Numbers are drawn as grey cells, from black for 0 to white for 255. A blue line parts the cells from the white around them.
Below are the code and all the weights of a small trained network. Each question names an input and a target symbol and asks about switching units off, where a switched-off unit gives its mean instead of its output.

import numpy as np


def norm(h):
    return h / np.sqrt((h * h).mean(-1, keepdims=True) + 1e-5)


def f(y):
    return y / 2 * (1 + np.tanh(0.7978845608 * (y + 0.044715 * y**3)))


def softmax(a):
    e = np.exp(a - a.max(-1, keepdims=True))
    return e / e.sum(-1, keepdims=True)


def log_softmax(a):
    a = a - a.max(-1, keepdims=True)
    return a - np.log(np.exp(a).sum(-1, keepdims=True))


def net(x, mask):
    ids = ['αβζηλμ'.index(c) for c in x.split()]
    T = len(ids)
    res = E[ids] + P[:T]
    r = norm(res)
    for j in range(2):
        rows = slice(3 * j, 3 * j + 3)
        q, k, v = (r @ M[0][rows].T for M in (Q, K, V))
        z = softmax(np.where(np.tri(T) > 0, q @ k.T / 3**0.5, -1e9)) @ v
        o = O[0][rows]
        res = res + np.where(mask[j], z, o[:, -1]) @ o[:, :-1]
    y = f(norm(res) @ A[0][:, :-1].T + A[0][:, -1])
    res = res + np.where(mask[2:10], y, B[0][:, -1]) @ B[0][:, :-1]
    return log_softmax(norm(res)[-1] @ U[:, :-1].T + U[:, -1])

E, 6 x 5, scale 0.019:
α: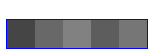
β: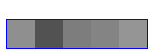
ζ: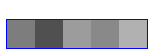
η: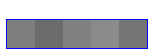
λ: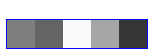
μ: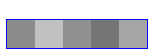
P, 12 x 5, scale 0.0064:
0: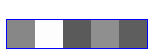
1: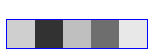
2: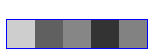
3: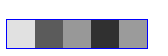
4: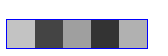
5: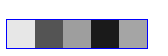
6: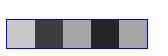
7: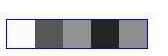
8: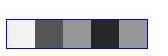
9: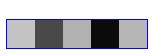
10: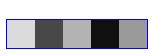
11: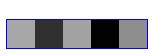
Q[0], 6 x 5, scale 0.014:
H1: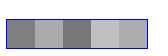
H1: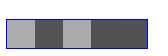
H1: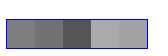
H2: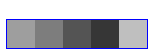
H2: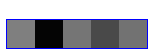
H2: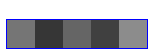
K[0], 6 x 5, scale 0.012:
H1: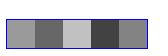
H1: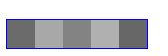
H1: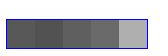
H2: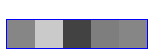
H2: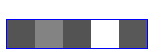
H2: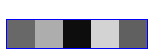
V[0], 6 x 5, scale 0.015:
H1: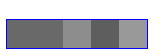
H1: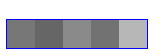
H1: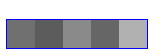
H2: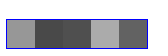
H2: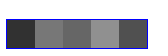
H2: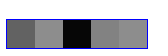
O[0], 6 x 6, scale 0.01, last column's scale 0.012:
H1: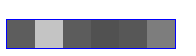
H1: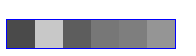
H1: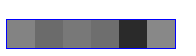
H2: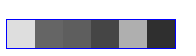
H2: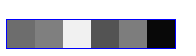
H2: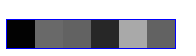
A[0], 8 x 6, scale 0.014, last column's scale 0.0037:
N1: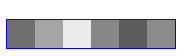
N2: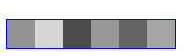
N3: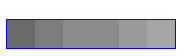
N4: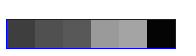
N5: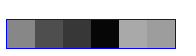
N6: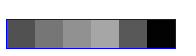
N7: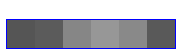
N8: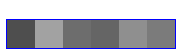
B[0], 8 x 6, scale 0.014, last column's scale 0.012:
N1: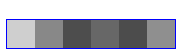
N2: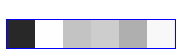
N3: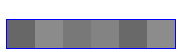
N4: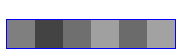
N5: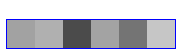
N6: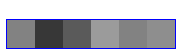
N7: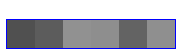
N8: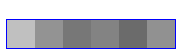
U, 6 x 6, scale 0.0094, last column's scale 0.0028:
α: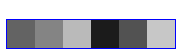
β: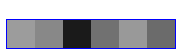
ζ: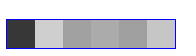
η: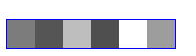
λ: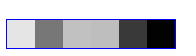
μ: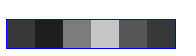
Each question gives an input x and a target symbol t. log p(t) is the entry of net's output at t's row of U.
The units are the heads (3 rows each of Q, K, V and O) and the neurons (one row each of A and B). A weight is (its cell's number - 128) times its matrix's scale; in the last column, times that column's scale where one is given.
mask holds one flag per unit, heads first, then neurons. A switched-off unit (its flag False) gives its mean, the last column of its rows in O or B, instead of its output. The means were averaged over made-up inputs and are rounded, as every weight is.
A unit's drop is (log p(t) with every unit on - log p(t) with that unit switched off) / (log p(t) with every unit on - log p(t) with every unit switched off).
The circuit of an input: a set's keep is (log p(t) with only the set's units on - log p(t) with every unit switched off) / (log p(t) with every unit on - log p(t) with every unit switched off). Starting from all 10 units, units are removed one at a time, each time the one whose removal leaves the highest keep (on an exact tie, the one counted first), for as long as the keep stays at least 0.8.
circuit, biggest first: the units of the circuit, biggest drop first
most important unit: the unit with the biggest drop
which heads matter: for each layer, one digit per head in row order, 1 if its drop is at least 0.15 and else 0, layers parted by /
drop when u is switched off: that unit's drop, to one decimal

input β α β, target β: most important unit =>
H2
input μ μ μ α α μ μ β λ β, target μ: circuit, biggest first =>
(H2 N2)
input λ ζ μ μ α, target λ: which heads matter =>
01
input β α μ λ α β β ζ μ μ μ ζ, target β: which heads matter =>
01
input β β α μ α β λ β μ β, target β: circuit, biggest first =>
(H2 N5)
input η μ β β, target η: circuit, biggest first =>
(H1 H2)
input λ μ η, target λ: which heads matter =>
01
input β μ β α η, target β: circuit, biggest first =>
(H2 N2)
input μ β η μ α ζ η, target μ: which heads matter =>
00
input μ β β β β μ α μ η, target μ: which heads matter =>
01
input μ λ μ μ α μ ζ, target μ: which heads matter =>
00
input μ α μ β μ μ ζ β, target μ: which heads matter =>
01
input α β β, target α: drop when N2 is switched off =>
0.2
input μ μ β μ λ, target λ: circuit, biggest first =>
(H2)
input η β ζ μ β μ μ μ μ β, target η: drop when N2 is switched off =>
0.1
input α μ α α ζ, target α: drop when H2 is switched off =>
0.9
